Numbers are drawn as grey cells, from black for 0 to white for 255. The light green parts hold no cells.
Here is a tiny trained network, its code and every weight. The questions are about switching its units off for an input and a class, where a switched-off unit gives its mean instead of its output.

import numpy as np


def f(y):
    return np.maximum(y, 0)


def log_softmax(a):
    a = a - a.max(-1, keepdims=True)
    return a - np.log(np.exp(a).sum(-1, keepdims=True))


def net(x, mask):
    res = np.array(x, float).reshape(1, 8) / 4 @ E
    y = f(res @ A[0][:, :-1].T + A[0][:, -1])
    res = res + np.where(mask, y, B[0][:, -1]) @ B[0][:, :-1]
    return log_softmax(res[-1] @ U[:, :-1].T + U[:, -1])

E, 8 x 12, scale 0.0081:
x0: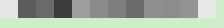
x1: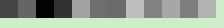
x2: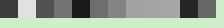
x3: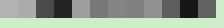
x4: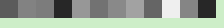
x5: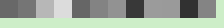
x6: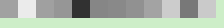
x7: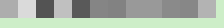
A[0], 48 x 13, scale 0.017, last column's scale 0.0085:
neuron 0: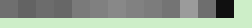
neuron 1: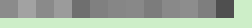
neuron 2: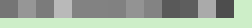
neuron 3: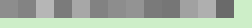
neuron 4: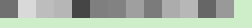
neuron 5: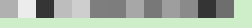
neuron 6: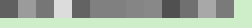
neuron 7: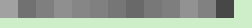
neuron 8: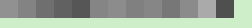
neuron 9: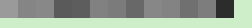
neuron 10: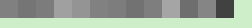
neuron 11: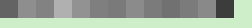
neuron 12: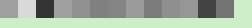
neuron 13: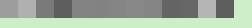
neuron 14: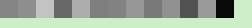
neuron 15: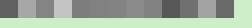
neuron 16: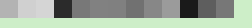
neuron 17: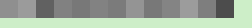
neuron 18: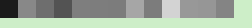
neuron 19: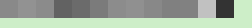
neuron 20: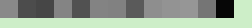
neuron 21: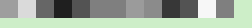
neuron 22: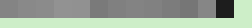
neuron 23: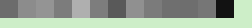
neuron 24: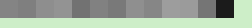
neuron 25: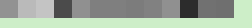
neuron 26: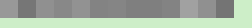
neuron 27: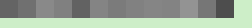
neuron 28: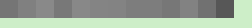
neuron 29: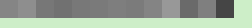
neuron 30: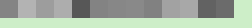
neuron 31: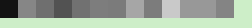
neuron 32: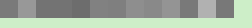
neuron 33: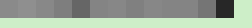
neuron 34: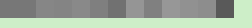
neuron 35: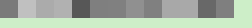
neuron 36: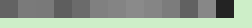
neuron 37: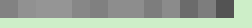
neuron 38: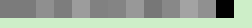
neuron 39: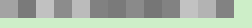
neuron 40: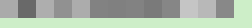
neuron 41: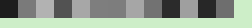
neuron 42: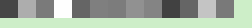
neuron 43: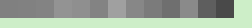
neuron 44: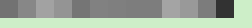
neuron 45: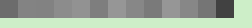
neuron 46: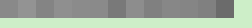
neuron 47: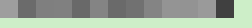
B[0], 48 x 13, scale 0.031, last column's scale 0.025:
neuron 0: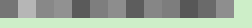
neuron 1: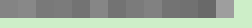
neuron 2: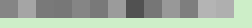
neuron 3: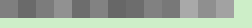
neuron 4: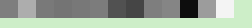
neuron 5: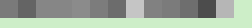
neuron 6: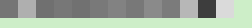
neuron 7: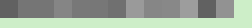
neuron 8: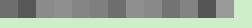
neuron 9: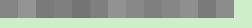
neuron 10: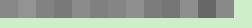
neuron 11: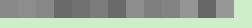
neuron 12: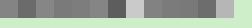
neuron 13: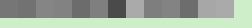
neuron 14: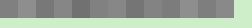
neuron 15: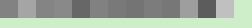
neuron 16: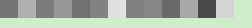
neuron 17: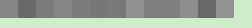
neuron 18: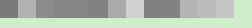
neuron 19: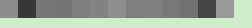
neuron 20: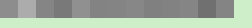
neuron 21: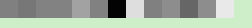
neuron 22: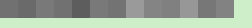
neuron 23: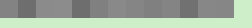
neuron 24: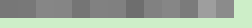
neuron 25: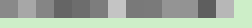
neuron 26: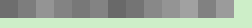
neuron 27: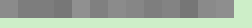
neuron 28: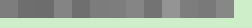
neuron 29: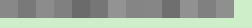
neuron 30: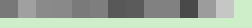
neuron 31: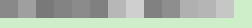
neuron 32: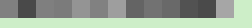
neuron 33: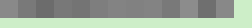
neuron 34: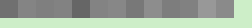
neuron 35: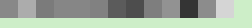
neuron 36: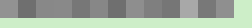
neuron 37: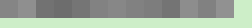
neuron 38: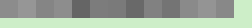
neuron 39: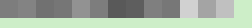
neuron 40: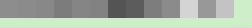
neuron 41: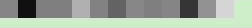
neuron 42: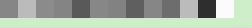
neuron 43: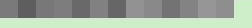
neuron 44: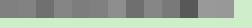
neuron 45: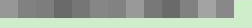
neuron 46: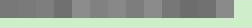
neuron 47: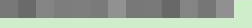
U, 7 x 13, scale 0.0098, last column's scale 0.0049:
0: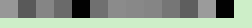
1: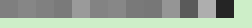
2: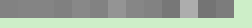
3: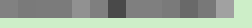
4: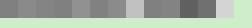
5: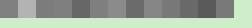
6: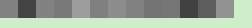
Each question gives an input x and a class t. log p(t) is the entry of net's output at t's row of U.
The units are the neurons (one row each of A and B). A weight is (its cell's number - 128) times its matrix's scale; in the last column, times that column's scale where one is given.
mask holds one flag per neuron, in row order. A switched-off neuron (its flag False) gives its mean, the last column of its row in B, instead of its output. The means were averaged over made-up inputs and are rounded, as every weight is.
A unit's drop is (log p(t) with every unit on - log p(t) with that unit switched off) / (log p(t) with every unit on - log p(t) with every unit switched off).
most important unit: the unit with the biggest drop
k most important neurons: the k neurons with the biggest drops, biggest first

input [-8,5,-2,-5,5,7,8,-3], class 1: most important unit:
neuron 31
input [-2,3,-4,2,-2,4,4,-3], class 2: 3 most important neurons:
(neuron 4; neuron 35; neuron 21)
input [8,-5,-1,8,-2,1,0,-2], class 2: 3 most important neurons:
(neuron 16; neuron 4; neuron 41)
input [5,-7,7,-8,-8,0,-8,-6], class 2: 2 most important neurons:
(neuron 4; neuron 35)
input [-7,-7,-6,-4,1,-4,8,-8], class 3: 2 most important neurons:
(neuron 31; neuron 18)
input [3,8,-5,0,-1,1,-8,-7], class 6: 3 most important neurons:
(neuron 41; neuron 21; neuron 42)
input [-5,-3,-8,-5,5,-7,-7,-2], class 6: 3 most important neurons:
(neuron 41; neuron 21; neuron 42)
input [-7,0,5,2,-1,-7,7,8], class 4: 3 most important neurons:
(neuron 21; neuron 12; neuron 5)
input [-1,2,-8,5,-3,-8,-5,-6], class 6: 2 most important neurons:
(neuron 41; neuron 21)
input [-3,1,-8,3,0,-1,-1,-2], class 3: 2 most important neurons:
(neuron 16; neuron 41)
